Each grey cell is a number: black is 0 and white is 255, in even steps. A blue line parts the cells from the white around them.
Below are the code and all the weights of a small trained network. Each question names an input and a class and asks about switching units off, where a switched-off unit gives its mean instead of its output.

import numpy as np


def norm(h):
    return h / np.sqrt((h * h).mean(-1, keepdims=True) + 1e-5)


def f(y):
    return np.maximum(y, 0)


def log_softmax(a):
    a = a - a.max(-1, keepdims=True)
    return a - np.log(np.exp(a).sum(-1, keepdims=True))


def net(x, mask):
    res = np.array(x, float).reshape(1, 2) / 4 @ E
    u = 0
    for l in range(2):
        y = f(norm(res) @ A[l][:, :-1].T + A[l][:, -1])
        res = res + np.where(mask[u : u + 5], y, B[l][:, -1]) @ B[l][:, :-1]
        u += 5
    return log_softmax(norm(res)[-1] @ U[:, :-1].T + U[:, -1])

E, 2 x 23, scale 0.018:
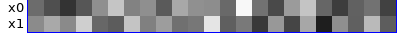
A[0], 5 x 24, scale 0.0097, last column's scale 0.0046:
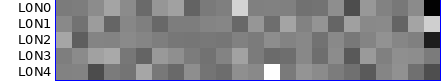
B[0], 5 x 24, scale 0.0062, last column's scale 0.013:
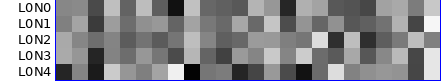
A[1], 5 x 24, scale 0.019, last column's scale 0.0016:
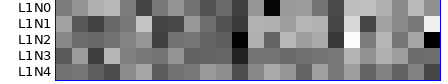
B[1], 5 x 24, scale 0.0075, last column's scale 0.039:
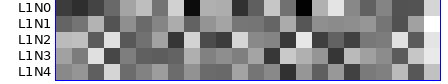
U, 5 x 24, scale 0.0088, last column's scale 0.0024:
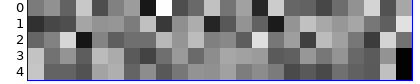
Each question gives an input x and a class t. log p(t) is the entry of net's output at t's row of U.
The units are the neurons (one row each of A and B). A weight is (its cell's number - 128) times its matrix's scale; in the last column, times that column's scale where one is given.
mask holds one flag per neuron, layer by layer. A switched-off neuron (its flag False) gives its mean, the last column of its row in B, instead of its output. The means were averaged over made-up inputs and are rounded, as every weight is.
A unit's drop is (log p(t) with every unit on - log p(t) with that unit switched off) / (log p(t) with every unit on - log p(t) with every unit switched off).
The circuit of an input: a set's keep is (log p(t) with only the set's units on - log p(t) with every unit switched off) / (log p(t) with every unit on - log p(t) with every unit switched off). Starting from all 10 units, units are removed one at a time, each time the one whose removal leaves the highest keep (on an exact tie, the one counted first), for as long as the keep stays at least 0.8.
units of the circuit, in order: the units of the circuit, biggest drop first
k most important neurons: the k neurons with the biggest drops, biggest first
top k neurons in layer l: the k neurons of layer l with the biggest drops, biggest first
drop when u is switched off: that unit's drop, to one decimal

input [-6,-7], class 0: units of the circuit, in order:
(L1N2)
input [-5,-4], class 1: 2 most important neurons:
(L1N0, L0N3)
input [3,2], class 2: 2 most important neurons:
(L1N3, L1N2)
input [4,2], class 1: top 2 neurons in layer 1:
(L1N2, L1N1)
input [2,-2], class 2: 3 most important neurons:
(L1N3, L1N2, L1N0)
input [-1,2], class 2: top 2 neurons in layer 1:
(L1N2, L1N1)
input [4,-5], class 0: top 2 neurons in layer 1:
(L1N4, L1N0)
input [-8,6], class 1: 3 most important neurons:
(L1N0, L1N2, L0N1)
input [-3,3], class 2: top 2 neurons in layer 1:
(L1N2, L1N4)
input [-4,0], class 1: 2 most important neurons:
(L1N0, L0N4)
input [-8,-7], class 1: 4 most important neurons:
(L1N0, L0N3, L1N1, L0N0)
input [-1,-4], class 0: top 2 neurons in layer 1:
(L1N2, L1N4)
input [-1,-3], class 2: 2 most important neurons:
(L0N1, L1N1)
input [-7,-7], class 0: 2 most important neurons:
(L1N2, L0N1)
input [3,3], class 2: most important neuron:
(L1N3)
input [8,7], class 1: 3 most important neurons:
(L1N2, L0N4, L1N4)
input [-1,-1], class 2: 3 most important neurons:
(L1N2, L1N0, L1N4)
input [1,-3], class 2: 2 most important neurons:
(L0N1, L1N2)
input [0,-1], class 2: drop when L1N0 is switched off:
0.3
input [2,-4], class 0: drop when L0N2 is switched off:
0.0
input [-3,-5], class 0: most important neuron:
(L1N2)
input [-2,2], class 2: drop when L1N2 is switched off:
0.4
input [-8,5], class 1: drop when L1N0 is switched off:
1.0
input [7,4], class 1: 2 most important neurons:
(L1N2, L0N4)
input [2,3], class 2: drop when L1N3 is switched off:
0.7
